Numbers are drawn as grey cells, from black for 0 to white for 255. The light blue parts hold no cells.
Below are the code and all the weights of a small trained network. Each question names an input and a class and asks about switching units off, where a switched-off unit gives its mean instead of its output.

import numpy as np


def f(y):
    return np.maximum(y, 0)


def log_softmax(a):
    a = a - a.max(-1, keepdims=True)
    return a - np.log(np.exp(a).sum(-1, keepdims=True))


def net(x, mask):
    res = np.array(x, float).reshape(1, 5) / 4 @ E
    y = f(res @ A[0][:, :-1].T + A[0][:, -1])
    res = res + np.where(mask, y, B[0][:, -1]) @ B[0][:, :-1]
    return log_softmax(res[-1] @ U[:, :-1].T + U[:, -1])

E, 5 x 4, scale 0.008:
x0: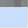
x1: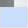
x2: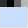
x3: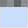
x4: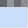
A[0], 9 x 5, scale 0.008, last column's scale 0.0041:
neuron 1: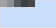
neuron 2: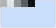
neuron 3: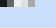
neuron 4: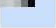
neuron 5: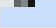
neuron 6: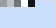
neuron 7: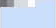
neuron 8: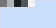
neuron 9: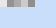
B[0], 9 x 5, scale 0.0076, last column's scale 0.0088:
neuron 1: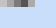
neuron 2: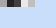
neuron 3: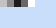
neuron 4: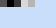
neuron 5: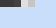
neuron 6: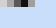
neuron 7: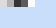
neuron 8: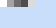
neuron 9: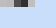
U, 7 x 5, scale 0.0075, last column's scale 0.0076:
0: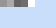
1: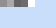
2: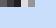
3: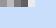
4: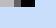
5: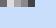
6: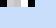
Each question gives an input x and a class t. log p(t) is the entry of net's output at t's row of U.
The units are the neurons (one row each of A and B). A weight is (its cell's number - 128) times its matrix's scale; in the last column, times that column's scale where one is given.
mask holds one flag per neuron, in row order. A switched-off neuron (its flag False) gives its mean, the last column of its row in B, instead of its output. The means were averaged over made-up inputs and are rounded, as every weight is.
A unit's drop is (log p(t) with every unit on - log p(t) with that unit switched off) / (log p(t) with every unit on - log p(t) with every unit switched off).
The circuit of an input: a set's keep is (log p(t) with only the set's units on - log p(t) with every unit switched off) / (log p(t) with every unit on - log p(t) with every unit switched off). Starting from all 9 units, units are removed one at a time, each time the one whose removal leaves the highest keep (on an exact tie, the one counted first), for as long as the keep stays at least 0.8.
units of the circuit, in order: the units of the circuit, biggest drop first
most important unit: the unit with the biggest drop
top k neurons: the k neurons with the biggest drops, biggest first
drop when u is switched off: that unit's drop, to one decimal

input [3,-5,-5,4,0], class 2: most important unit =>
neuron 5
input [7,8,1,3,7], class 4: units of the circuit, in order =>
[neuron 6; neuron 7; neuron 3]
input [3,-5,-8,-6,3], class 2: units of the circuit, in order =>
[neuron 5; neuron 2]
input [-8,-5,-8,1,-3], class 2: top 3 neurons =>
[neuron 5; neuron 2; neuron 4]
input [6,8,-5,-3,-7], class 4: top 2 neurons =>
[neuron 9; neuron 7]
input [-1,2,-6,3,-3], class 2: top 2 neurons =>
[neuron 4; neuron 5]
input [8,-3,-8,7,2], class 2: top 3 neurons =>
[neuron 5; neuron 2; neuron 4]
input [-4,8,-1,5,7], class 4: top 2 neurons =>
[neuron 6; neuron 7]
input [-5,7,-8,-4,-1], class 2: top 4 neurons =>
[neuron 4; neuron 2; neuron 5; neuron 8]
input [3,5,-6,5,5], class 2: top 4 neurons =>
[neuron 4; neuron 5; neuron 2; neuron 8]
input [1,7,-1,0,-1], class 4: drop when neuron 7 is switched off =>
0.2
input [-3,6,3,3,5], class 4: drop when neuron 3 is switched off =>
0.2
